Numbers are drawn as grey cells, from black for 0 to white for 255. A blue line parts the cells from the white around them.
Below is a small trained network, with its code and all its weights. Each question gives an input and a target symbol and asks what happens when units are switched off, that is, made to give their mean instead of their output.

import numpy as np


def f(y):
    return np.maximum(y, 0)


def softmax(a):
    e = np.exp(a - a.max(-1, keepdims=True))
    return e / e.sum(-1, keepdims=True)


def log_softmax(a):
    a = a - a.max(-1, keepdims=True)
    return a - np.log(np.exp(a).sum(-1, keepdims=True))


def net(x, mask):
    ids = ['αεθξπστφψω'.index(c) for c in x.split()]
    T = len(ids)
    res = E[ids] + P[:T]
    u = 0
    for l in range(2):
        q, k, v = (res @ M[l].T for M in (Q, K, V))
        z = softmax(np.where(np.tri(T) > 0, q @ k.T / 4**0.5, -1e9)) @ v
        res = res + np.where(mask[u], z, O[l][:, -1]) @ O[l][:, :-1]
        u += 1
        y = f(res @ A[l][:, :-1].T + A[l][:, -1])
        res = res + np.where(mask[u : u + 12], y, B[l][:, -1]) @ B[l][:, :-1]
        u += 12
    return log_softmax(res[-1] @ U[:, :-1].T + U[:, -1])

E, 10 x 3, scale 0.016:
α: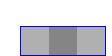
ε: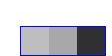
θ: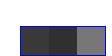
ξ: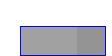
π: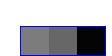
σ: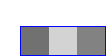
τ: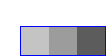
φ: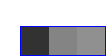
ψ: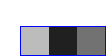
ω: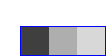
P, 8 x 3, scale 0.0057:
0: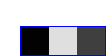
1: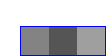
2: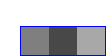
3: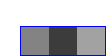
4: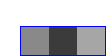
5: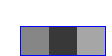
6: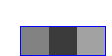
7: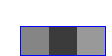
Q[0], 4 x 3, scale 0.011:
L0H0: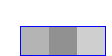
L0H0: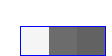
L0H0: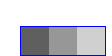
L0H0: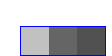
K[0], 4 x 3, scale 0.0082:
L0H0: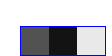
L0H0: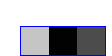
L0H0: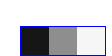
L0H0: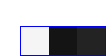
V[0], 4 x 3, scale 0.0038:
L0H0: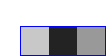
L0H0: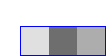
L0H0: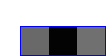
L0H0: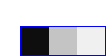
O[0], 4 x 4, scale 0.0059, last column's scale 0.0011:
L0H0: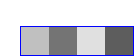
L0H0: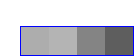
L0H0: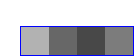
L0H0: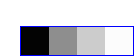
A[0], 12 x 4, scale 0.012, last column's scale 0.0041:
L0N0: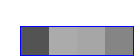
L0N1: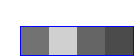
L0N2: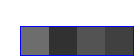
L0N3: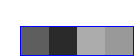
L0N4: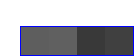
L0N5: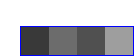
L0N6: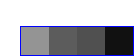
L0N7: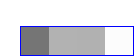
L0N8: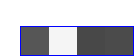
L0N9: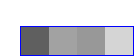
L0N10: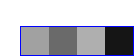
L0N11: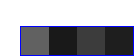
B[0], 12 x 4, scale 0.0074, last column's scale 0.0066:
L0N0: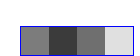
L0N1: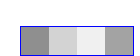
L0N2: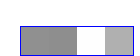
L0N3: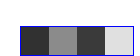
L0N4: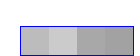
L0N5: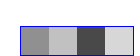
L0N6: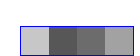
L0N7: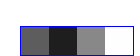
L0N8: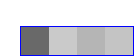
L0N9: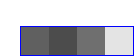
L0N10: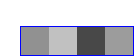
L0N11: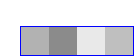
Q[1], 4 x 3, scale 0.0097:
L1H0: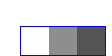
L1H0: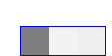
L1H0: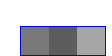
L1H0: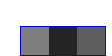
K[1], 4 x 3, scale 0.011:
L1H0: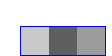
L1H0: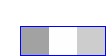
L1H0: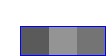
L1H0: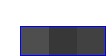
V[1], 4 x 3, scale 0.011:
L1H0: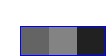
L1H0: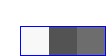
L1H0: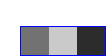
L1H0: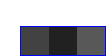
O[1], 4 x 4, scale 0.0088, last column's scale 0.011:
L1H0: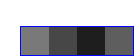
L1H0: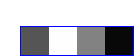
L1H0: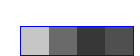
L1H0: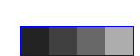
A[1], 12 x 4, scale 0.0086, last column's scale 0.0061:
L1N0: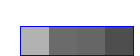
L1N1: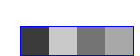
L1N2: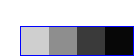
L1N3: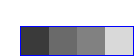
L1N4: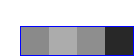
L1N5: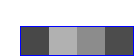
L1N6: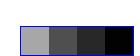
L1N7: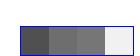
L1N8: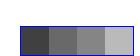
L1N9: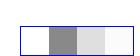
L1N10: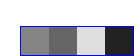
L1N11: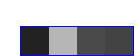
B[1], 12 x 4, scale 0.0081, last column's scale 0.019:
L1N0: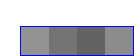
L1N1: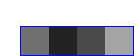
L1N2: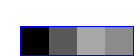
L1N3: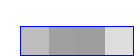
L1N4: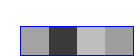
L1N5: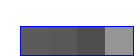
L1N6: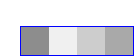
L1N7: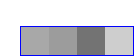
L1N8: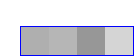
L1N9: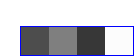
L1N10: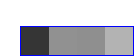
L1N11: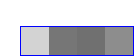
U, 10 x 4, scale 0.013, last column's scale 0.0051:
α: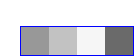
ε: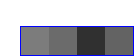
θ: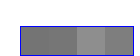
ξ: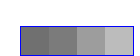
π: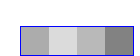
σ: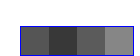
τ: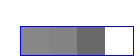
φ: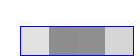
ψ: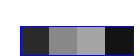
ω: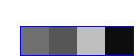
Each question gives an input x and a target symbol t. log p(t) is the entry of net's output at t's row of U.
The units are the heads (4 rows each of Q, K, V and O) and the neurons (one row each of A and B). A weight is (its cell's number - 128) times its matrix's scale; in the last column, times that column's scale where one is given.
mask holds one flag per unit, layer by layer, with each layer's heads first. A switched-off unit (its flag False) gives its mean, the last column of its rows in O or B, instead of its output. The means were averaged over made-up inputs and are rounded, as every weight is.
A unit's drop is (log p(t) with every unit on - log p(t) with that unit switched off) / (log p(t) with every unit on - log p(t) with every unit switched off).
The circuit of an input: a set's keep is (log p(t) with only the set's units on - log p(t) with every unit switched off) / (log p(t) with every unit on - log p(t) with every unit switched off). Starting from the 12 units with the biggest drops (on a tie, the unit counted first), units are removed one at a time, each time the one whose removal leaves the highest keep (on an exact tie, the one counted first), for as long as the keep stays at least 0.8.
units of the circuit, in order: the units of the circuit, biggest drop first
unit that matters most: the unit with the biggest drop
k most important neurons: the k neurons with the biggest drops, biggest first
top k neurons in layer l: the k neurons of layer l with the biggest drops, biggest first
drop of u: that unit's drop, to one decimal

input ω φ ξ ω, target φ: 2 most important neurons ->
L1N3, L1N8
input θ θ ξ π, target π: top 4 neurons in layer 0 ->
L0N11, L0N2, L0N4, L0N7
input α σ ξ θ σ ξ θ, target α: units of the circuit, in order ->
L0N11, L0N2
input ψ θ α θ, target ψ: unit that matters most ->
L0N11
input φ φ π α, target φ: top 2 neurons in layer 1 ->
L1N6, L1N9
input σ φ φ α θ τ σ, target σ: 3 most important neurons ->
L0N1, L0N8, L1N9
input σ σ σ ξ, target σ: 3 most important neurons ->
L0N1, L0N3, L0N8
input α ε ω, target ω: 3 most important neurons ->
L1N3, L1N8, L1N9
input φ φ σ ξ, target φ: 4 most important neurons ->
L1N6, L1N9, L0N5, L1N10
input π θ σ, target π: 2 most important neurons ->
L0N11, L0N8
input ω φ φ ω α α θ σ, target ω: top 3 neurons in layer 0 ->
L0N8, L0N1, L0N7
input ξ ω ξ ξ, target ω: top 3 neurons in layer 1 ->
L1N9, L1N3, L1N8
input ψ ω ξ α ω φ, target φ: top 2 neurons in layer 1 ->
L1N3, L1N8
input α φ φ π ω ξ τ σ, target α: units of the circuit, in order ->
L1N9
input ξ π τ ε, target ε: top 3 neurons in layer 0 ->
L0N8, L0N1, L0N5
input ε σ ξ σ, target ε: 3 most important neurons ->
L1N9, L0N8, L0N1
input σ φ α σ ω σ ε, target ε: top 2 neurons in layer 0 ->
L0N3, L0N7
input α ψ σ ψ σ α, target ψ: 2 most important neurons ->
L1N1, L0N5
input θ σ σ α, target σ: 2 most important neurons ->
L1N6, L0N0
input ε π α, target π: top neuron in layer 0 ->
L0N11
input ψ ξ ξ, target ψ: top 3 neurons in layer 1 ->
L1N3, L1N8, L1N7
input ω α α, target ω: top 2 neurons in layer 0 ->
L0N7, L0N0
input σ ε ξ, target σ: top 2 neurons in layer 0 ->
L0N0, L0N3
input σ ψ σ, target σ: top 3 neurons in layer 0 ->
L0N1, L0N8, L0N3
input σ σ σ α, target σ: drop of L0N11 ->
-0.1
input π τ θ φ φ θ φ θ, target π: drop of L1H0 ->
0.4
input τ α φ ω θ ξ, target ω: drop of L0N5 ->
0.2
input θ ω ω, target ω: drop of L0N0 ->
0.0
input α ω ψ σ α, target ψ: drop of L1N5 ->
0.1
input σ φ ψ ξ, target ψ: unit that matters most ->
L0H0
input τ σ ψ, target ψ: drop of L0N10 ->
-0.1
